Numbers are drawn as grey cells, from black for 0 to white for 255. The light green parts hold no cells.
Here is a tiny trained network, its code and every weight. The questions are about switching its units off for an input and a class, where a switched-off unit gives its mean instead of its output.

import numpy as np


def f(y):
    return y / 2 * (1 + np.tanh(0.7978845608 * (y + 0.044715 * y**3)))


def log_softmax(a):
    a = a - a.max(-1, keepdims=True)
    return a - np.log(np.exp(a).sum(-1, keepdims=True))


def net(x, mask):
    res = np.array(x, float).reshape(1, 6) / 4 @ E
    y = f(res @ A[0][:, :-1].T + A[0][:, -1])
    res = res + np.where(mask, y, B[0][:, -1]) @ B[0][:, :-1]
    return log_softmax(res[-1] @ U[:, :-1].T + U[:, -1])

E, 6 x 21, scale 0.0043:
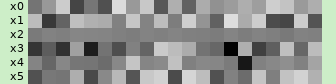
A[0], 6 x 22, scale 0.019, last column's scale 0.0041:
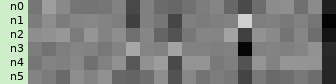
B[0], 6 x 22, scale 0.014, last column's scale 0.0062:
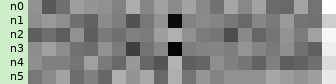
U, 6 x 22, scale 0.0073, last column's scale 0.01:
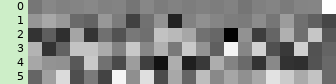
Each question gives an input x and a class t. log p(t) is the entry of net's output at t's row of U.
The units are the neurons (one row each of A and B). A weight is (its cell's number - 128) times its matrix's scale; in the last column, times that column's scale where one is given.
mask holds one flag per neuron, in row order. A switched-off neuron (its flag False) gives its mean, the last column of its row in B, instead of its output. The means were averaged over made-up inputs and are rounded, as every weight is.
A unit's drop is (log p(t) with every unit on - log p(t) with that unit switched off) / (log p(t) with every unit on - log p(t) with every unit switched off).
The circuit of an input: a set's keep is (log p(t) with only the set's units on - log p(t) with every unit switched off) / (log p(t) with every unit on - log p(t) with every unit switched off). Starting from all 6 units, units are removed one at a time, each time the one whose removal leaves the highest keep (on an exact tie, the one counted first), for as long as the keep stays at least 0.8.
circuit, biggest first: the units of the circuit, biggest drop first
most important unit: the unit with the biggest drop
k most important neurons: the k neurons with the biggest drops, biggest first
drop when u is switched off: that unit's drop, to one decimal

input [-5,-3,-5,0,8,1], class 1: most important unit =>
n3
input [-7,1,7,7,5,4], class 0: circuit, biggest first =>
(n2; n5)
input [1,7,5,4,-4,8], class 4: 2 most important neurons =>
(n4; n0)
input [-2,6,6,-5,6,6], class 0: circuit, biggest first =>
(n0; n2)
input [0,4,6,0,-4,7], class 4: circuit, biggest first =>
(n4; n0)
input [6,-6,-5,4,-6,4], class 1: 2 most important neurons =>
(n1; n5)
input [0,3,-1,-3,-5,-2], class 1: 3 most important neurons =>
(n0; n1; n4)
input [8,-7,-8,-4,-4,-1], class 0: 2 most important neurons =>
(n5; n0)
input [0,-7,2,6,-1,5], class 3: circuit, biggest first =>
(n0; n2)
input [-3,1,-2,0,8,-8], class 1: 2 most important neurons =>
(n3; n4)
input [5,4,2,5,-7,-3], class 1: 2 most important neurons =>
(n1; n2)
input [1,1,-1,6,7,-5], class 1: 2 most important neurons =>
(n3; n2)
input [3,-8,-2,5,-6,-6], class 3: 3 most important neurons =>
(n0; n2; n3)
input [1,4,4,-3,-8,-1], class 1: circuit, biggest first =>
(n1)
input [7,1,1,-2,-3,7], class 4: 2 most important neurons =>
(n4; n5)
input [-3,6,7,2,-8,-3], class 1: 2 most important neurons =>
(n1; n0)
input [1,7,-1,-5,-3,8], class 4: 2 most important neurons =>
(n4; n0)
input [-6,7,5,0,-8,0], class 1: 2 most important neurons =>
(n1; n0)
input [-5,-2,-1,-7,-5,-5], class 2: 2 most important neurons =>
(n2; n3)
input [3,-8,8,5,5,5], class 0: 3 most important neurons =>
(n3; n4; n2)
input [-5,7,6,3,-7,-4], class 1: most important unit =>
n1
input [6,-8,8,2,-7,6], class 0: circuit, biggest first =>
(n4; n0)
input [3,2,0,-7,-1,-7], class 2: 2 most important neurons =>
(n2; n4)
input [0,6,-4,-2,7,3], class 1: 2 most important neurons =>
(n3; n0)
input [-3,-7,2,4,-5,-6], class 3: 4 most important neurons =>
(n0; n2; n3; n4)
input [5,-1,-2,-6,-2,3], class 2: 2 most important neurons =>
(n2; n5)
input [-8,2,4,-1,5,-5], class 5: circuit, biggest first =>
(n5)
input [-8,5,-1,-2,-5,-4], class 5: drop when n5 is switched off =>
0.7
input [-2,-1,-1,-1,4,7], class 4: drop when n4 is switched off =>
0.8
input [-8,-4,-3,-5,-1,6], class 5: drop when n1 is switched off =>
0.0
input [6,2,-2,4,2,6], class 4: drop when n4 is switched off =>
0.6
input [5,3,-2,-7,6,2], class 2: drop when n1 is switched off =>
0.1
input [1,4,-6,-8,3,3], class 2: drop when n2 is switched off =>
0.7
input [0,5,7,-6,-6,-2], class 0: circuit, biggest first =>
(n0)
